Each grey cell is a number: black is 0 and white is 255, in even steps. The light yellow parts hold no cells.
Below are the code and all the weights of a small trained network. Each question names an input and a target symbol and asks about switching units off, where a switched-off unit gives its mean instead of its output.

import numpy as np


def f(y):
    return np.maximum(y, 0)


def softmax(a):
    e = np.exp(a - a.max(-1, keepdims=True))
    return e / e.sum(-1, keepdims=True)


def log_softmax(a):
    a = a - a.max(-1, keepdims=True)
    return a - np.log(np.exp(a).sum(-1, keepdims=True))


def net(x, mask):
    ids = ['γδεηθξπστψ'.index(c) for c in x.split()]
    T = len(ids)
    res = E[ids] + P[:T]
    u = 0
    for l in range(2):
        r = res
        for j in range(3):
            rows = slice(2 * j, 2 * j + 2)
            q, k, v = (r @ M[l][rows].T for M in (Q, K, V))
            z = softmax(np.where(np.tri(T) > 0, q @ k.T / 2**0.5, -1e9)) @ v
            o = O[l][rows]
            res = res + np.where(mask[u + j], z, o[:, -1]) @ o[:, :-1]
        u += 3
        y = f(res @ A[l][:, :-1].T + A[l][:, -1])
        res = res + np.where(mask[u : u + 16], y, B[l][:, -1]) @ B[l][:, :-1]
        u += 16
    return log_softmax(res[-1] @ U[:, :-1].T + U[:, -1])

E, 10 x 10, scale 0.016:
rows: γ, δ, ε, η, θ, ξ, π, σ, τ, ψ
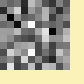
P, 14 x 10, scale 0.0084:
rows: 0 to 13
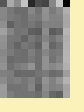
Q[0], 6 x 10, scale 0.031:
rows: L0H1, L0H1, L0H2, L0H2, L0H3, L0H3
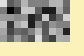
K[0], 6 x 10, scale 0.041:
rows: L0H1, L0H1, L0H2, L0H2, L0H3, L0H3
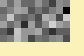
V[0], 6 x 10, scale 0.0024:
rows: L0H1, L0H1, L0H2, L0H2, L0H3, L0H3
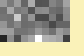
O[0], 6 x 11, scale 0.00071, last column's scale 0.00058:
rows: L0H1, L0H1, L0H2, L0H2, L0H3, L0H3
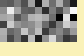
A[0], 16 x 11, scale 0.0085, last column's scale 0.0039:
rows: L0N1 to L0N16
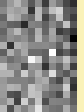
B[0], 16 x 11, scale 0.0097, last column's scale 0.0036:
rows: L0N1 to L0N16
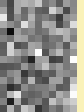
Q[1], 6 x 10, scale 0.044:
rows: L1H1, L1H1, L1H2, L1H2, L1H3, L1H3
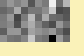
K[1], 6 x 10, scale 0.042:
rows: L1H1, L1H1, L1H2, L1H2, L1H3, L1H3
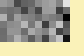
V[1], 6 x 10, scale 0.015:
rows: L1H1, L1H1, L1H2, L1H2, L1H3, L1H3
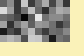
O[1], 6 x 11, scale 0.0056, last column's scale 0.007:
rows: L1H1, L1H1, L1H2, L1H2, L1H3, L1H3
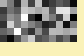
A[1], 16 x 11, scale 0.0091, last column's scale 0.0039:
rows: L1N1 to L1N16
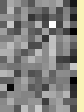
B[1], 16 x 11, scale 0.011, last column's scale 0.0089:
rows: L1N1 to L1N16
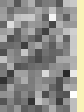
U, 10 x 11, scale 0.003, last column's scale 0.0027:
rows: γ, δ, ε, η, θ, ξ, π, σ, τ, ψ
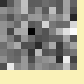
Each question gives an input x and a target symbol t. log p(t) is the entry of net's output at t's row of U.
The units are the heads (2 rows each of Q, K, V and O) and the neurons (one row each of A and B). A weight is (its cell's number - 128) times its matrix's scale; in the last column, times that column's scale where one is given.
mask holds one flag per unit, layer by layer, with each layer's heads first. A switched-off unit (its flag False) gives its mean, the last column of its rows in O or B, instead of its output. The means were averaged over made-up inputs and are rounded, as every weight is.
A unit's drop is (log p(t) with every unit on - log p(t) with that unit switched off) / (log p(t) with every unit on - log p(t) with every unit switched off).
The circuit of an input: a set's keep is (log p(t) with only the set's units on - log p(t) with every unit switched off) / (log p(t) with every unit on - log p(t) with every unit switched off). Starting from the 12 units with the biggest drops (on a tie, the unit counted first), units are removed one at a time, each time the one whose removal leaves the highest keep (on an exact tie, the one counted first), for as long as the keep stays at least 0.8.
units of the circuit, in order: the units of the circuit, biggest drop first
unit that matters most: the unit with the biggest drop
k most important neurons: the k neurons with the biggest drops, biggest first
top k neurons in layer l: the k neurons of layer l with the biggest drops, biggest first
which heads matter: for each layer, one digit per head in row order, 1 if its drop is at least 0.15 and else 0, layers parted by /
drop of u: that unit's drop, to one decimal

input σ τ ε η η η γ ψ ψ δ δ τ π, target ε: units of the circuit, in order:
L1H2; L0N3; L1H1
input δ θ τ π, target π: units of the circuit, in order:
L1H1; L0N5
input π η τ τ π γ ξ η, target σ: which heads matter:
000 / 110
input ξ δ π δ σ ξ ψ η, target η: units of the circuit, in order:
L1H3; L1N11; L0N2
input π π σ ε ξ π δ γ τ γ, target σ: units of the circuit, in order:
L1H2; L1H1
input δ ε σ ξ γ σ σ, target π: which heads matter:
000 / 100
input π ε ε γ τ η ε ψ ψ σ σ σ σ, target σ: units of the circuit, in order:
L1H2; L1H1; L1N15
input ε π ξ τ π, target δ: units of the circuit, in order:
L1H1; L1N3; L1H2
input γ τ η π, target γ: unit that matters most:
L1H3
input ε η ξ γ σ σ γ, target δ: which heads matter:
000 / 110
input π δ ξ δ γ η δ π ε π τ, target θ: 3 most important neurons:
L0N15; L1N6; L0N9
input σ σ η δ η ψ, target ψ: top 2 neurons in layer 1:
L1N4; L1N8
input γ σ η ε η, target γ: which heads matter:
000 / 011
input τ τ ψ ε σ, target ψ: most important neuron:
L0N15
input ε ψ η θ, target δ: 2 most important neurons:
L1N3; L0N16
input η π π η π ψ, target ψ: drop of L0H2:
0.0
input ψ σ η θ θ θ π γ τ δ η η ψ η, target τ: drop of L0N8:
1.0
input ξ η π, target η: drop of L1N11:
0.5
